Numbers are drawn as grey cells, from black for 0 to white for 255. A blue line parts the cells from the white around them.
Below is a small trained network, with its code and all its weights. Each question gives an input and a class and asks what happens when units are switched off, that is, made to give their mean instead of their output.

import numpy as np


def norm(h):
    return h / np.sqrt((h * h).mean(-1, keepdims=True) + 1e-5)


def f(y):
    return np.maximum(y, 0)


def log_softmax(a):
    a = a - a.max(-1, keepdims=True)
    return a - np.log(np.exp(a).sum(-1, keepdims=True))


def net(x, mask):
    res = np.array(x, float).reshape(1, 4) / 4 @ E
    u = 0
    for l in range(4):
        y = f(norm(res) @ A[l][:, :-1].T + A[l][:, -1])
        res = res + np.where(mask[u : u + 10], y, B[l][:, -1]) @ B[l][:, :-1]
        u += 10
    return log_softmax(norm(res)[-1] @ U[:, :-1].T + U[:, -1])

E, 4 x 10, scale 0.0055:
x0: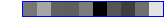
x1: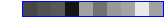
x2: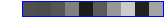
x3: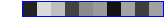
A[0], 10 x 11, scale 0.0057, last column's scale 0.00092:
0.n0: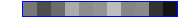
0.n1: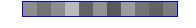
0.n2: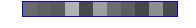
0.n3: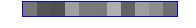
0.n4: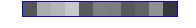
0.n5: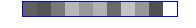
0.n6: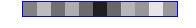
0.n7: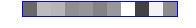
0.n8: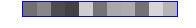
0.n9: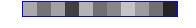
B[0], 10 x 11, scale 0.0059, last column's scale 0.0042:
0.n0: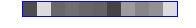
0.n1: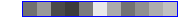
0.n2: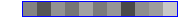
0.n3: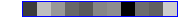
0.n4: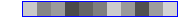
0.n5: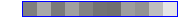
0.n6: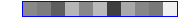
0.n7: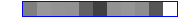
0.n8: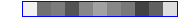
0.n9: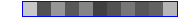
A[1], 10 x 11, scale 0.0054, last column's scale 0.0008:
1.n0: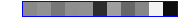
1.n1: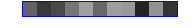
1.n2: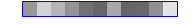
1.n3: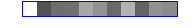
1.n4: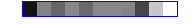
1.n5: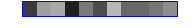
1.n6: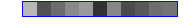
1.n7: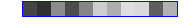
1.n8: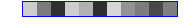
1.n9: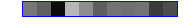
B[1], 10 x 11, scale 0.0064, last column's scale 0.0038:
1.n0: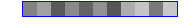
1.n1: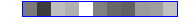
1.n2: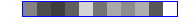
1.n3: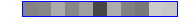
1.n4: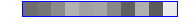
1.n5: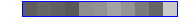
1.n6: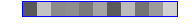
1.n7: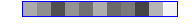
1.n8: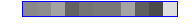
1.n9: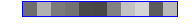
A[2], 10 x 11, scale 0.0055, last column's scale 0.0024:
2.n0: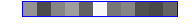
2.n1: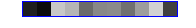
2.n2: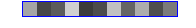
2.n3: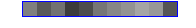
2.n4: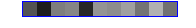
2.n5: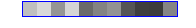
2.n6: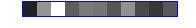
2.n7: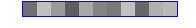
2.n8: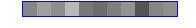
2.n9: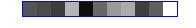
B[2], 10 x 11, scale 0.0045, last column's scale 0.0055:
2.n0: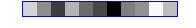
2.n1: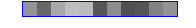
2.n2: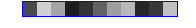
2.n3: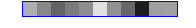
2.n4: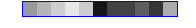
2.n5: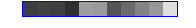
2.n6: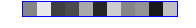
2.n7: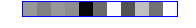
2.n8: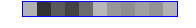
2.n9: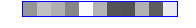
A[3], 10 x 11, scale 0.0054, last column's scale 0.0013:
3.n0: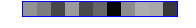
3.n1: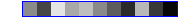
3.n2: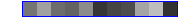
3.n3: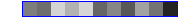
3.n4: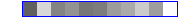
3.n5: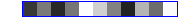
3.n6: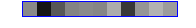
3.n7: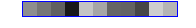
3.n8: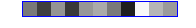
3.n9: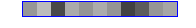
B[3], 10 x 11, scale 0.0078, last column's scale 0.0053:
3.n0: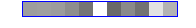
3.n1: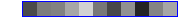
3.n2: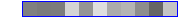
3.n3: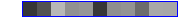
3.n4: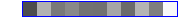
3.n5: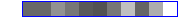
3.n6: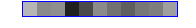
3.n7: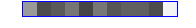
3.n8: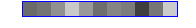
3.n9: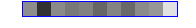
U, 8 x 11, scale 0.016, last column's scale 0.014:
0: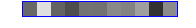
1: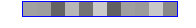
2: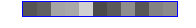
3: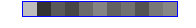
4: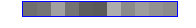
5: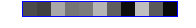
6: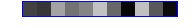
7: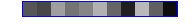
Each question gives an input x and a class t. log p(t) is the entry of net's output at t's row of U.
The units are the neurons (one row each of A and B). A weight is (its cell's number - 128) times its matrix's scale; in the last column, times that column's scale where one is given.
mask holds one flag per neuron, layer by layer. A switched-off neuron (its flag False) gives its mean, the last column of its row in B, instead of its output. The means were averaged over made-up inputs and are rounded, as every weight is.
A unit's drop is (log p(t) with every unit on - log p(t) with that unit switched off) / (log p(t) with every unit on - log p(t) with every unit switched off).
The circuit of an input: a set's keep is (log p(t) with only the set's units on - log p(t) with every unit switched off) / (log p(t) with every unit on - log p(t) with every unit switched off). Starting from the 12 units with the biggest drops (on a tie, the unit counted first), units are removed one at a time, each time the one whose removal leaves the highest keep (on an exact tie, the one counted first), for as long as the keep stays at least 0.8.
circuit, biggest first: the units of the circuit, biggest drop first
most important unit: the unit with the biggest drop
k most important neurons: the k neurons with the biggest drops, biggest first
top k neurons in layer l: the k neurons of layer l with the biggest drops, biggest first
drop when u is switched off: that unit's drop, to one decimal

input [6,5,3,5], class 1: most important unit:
0.n6
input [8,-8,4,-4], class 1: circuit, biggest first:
[1.n0, 3.n0]
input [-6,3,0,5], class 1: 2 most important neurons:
[1.n7, 2.n0]
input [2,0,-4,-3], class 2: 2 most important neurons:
[0.n7, 0.n3]
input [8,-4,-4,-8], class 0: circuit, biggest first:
[2.n2, 1.n9, 1.n8]
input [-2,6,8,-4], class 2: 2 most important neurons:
[2.n4, 1.n1]
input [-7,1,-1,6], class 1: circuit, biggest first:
[1.n7, 2.n0]
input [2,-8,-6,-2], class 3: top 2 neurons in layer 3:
[3.n7, 3.n6]
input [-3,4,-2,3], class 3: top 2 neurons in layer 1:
[1.n7, 1.n6]
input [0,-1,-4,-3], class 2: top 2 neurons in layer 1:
[1.n0, 1.n5]
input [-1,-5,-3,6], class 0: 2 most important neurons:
[1.n7, 2.n6]
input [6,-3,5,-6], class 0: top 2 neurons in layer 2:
[2.n2, 2.n0]
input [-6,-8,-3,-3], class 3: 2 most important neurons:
[2.n5, 0.n6]
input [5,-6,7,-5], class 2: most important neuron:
[1.n1]
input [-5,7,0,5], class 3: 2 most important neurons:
[1.n7, 0.n9]
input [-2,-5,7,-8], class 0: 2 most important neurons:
[2.n2, 1.n9]
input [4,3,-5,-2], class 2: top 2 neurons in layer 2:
[2.n0, 2.n2]
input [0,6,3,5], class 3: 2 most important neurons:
[0.n8, 0.n0]
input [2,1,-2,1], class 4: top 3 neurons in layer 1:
[1.n3, 1.n7, 1.n1]
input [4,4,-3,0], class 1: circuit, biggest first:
[3.n2]
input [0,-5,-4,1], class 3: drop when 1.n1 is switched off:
0.2
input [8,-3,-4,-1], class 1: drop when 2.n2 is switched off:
0.0
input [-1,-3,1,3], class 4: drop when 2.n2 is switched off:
0.3
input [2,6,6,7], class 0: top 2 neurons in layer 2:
[2.n6, 2.n7]
